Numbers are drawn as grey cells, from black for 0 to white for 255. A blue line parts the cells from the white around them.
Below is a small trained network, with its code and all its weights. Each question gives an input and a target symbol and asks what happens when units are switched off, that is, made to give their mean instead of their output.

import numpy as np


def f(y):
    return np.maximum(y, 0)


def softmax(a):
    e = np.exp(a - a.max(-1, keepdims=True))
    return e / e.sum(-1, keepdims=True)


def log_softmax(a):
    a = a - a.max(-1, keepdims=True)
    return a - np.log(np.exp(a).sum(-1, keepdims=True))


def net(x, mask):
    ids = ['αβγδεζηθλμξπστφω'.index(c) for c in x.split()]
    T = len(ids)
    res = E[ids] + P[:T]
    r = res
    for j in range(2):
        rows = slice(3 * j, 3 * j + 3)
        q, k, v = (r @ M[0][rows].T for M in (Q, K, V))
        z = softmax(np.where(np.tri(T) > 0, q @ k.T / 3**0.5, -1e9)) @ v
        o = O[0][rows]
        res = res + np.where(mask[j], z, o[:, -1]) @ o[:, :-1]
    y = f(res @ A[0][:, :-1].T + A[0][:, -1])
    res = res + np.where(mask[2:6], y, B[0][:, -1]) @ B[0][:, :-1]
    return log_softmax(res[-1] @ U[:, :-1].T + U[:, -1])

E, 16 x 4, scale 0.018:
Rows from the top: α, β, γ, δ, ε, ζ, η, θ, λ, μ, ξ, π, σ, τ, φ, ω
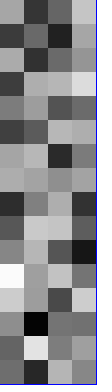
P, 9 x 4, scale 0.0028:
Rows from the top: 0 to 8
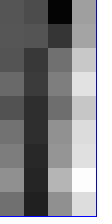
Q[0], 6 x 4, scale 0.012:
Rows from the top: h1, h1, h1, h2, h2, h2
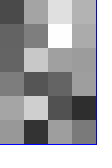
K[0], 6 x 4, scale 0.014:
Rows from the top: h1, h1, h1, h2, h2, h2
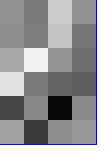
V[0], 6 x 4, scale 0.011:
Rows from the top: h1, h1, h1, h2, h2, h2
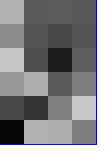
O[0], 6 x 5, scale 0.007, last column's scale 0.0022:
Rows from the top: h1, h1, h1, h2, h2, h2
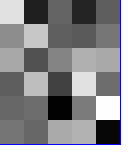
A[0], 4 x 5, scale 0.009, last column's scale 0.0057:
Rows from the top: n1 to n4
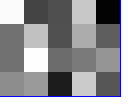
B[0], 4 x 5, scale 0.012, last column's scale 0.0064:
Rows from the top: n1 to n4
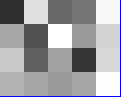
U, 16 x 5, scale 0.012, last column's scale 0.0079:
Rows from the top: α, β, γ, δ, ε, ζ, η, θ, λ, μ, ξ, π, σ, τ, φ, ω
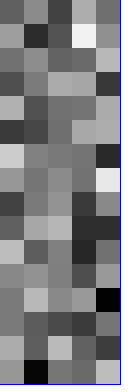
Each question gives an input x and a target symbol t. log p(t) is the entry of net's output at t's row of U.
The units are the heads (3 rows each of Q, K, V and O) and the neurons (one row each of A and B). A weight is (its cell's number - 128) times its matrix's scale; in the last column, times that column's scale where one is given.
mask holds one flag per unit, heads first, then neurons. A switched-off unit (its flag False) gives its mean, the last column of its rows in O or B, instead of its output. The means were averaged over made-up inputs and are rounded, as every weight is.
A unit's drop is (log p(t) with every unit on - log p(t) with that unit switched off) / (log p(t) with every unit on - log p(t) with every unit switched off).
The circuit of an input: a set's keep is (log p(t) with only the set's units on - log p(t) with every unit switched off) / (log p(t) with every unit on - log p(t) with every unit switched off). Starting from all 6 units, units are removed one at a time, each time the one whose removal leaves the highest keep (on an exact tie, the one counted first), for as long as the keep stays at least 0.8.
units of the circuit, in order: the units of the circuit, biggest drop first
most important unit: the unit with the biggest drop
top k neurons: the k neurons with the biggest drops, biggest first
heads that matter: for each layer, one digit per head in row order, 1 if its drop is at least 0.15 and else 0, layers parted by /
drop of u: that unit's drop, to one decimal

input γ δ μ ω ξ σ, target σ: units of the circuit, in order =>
(n1, n4)
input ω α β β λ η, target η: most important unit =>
n4
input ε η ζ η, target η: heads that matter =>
01
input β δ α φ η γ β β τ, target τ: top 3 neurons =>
(n1, n2, n4)
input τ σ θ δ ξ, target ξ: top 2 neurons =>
(n1, n3)
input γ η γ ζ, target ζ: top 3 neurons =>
(n3, n4, n1)
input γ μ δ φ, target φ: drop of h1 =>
0.2
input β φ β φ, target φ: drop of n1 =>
0.1
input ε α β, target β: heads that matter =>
00
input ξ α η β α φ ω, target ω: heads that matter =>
01
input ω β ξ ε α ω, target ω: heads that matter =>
01
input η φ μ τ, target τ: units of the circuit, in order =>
(n1, h2, h1)
